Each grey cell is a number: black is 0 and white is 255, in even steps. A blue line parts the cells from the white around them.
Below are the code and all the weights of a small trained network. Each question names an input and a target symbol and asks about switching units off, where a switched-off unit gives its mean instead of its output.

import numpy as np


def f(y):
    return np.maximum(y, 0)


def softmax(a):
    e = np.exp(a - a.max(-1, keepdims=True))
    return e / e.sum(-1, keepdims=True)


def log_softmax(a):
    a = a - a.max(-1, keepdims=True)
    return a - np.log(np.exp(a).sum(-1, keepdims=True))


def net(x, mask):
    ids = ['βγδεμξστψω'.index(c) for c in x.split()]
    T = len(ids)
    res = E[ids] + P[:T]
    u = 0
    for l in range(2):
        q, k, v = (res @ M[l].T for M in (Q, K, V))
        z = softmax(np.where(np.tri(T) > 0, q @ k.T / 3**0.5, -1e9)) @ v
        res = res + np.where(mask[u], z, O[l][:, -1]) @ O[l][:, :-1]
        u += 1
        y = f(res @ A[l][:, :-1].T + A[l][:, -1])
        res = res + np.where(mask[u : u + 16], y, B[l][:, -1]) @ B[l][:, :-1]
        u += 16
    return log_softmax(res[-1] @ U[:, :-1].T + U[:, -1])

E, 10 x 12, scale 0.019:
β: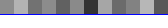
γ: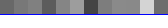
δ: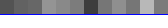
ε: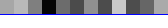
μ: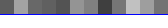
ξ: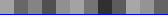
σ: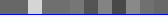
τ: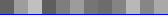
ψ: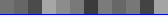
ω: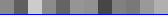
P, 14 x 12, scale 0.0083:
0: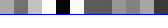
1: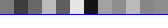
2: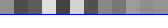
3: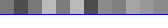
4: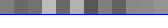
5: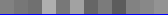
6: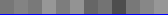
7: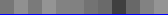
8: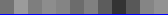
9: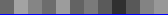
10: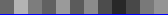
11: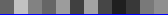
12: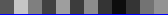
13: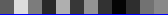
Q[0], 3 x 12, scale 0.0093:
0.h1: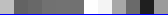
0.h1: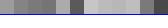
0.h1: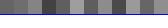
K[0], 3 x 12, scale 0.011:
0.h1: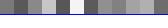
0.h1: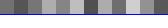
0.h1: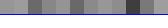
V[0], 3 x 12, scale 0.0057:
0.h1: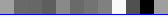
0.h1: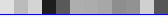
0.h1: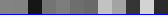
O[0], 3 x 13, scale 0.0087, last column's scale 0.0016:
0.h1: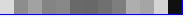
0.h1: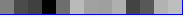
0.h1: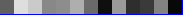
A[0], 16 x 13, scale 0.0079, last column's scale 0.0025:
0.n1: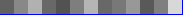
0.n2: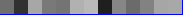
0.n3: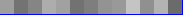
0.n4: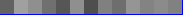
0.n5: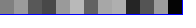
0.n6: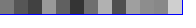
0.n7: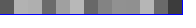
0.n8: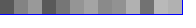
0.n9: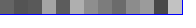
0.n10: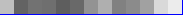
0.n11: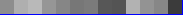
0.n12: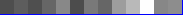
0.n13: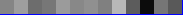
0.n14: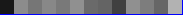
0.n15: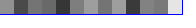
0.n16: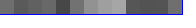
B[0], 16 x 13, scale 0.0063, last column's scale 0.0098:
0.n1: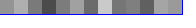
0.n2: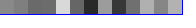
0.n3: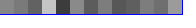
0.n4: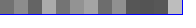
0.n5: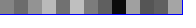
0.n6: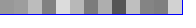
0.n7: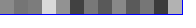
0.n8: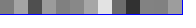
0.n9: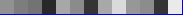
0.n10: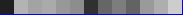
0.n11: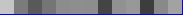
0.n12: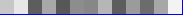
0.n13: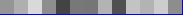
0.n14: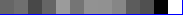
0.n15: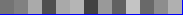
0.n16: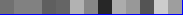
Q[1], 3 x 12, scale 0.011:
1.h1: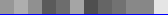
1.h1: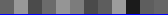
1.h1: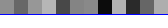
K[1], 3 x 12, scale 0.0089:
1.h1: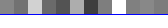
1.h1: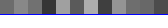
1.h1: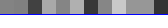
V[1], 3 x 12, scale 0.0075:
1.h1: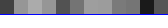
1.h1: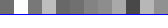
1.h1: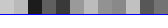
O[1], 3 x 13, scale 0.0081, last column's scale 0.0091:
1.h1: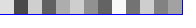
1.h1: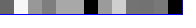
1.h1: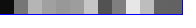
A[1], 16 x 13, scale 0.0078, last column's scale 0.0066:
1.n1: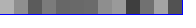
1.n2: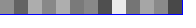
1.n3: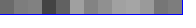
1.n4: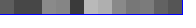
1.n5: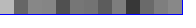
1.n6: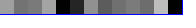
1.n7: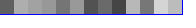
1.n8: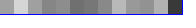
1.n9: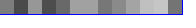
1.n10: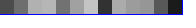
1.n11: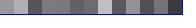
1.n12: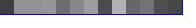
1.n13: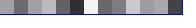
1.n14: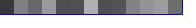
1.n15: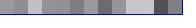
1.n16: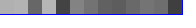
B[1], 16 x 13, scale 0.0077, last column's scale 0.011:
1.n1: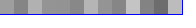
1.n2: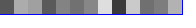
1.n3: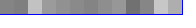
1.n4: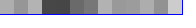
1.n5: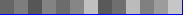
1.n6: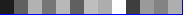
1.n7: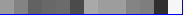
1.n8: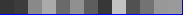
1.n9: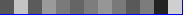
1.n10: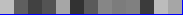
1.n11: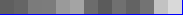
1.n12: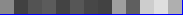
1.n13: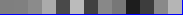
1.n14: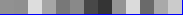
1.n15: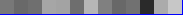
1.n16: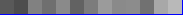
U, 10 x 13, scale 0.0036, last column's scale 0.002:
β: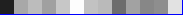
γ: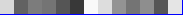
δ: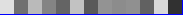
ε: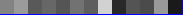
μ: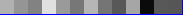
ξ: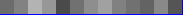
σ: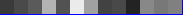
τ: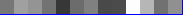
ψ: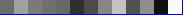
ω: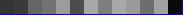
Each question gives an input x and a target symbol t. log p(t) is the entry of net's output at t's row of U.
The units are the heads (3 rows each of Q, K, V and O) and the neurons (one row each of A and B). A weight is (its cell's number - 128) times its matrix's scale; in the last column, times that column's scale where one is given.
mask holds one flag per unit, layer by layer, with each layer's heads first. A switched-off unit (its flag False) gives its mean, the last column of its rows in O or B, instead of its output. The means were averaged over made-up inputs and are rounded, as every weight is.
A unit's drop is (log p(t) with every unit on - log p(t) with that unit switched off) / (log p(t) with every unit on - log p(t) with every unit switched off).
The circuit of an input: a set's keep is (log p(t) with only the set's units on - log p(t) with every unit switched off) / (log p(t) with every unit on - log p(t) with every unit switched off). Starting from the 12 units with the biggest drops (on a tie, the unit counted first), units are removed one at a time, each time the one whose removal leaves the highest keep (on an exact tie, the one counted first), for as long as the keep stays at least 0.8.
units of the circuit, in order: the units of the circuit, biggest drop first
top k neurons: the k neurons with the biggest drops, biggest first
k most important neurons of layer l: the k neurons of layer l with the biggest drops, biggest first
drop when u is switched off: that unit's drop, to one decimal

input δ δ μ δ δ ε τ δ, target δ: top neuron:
0.n9
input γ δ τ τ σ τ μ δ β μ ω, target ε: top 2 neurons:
0.n2; 0.n10
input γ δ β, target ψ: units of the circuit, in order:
0.h1; 1.h1; 0.n7
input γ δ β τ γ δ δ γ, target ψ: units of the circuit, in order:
0.h1; 1.h1; 0.n7
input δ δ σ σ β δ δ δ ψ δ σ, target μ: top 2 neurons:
0.n11; 1.n15
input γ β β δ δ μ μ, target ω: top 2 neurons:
1.n10; 1.n12
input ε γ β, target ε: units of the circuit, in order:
0.h1; 0.n10; 1.h1; 0.n2
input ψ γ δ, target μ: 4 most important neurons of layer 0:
0.n11; 0.n10; 0.n6; 0.n2
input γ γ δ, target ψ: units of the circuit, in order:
0.h1; 0.n14; 1.h1
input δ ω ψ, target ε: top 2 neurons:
0.n6; 0.n10
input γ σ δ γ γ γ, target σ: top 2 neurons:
0.n5; 1.n7
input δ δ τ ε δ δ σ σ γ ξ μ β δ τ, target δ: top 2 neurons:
0.n9; 0.n6
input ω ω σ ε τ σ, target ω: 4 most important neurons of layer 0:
0.n9; 0.n2; 0.n15; 0.n14
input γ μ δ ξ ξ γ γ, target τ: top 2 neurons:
1.n14; 0.n10
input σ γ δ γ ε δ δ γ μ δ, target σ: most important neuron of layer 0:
0.n9
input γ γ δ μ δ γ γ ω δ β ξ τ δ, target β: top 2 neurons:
0.n9; 0.n6
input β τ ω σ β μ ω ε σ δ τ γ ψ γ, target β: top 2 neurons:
0.n9; 1.n2
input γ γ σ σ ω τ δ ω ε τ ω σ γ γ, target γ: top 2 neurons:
0.n9; 0.n12
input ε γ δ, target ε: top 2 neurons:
0.n10; 0.n2
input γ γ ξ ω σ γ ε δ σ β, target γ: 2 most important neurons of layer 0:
0.n9; 0.n15
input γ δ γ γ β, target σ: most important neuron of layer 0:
0.n5
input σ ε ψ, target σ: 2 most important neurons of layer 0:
0.n9; 0.n12
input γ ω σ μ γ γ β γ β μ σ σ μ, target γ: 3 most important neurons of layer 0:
0.n10; 0.n14; 0.n12
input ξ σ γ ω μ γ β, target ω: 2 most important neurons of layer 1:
1.n10; 1.n12
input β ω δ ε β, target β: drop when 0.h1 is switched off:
0.5
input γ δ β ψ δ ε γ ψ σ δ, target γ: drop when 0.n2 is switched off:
0.2
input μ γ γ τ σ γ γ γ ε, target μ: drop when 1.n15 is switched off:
0.2
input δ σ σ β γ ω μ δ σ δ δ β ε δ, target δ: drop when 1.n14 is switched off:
-0.1
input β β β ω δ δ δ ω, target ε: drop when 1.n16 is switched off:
0.0
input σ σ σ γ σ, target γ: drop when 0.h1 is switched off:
0.3
